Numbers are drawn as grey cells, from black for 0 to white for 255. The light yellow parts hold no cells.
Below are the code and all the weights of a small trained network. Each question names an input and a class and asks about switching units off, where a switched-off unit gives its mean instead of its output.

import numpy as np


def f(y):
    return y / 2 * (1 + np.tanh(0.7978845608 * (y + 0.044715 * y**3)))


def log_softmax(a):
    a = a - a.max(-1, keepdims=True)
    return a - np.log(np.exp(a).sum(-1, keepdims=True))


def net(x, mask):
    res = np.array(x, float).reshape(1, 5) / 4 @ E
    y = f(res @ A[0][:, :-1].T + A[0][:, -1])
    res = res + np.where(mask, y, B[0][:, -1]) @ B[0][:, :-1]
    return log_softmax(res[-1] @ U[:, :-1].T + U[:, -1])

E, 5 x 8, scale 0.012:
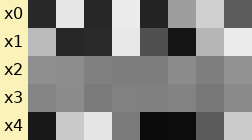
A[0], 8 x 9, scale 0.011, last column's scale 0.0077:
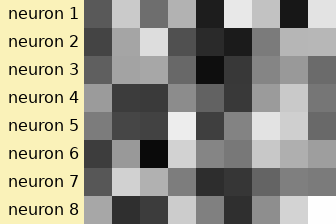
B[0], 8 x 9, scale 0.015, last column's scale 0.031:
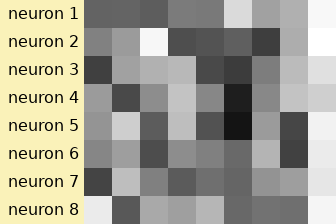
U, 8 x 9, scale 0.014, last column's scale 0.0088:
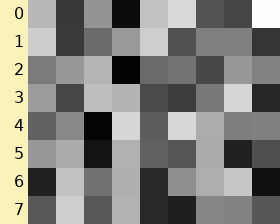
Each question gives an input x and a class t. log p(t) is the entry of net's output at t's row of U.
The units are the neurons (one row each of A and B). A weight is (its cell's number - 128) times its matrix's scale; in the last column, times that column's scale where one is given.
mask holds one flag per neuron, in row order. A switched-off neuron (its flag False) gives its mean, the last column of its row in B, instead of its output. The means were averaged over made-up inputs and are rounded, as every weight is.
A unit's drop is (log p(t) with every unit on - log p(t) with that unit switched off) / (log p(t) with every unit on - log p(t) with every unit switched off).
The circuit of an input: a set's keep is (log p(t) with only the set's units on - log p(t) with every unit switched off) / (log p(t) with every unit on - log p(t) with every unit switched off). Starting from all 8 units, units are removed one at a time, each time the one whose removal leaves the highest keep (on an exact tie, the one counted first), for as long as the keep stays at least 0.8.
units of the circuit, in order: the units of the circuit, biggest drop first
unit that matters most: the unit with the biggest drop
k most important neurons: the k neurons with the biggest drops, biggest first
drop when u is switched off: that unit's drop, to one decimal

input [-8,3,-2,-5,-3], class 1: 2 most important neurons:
[neuron 2; neuron 3]
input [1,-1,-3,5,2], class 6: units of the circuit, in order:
[neuron 8; neuron 5]
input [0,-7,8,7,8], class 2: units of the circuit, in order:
[neuron 2]
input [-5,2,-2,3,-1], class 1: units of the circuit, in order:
[neuron 2; neuron 3]
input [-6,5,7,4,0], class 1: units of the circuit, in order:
[neuron 3; neuron 2]
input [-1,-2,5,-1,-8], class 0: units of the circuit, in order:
[neuron 5; neuron 3]
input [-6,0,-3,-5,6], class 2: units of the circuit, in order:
[neuron 4; neuron 2]
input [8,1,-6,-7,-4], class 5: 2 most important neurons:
[neuron 5; neuron 6]
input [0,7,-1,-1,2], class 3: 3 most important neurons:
[neuron 8; neuron 4; neuron 7]
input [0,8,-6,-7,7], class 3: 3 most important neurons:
[neuron 8; neuron 4; neuron 2]
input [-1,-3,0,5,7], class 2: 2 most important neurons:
[neuron 2; neuron 5]
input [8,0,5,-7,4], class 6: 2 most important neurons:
[neuron 1; neuron 8]
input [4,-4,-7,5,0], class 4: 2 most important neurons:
[neuron 2; neuron 3]
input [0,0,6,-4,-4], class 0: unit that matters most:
neuron 5
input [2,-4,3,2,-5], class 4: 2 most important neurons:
[neuron 2; neuron 8]
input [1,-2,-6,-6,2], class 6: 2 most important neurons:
[neuron 8; neuron 5]
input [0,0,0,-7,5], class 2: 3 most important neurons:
[neuron 5; neuron 2; neuron 4]
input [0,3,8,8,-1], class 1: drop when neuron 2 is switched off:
0.2
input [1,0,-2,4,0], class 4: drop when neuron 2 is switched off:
0.5
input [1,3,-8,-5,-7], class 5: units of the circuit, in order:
[neuron 2]
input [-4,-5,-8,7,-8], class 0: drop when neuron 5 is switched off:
0.3
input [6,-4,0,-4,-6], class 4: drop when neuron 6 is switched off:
0.0
